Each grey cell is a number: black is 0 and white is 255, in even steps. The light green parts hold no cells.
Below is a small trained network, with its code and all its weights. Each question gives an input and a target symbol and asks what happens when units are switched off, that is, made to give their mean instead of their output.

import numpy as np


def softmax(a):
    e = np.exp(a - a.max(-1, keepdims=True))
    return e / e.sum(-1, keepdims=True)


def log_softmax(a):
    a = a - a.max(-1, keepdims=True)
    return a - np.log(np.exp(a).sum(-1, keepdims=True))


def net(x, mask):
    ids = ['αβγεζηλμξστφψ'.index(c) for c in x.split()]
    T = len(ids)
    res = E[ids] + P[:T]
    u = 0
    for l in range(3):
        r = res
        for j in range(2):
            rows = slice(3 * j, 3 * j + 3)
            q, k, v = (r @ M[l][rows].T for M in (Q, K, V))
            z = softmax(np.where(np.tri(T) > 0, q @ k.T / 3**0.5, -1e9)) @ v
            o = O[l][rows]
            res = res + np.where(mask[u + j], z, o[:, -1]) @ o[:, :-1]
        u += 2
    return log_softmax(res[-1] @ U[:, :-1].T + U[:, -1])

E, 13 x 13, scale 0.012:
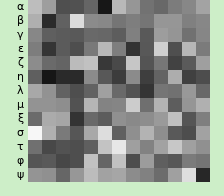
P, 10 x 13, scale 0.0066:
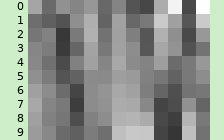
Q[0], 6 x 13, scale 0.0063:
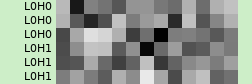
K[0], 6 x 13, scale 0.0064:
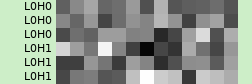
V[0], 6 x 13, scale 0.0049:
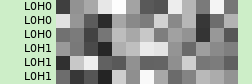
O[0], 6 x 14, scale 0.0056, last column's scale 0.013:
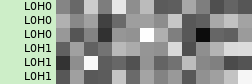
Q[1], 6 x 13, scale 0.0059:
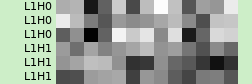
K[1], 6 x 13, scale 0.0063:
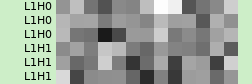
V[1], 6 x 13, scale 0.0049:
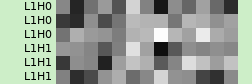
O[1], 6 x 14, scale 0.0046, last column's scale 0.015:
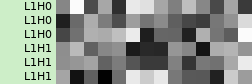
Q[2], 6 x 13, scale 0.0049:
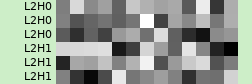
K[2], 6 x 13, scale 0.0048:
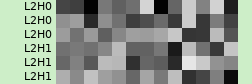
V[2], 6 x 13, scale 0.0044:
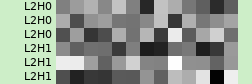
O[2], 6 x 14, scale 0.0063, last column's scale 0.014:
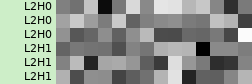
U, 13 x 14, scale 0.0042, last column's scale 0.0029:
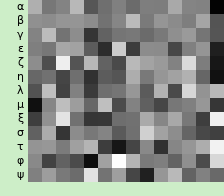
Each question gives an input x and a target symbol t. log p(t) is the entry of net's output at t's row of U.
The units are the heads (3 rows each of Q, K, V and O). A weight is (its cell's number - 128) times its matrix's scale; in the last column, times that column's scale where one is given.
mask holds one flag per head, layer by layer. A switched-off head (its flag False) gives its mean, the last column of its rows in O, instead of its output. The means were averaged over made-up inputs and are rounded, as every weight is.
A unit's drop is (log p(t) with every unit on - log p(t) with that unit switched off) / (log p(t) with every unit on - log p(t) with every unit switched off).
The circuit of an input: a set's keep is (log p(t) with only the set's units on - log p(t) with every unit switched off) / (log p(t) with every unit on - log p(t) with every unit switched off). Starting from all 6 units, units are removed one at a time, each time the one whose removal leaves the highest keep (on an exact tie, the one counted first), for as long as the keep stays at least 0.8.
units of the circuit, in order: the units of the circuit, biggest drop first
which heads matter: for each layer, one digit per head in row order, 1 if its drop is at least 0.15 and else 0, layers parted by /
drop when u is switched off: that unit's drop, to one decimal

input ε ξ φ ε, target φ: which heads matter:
00 / 10 / 01
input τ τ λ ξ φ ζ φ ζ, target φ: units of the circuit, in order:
L1H1, L0H1, L2H0
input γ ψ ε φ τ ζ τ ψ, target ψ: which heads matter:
00 / 00 / 01
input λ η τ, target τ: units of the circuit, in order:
L0H1, L2H0, L1H1, L1H0
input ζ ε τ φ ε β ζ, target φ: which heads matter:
01 / 01 / 00
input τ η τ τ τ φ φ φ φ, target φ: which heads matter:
10 / 01 / 10
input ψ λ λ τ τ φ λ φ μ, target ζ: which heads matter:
10 / 10 / 10
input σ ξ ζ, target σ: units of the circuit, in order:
L2H1, L0H0, L1H0, L0H1
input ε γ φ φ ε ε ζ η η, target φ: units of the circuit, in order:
L1H0, L0H1
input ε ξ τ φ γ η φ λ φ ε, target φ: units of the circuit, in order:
L0H0, L1H1, L1H0
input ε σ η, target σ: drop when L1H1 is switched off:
0.0
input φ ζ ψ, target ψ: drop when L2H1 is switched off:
0.6
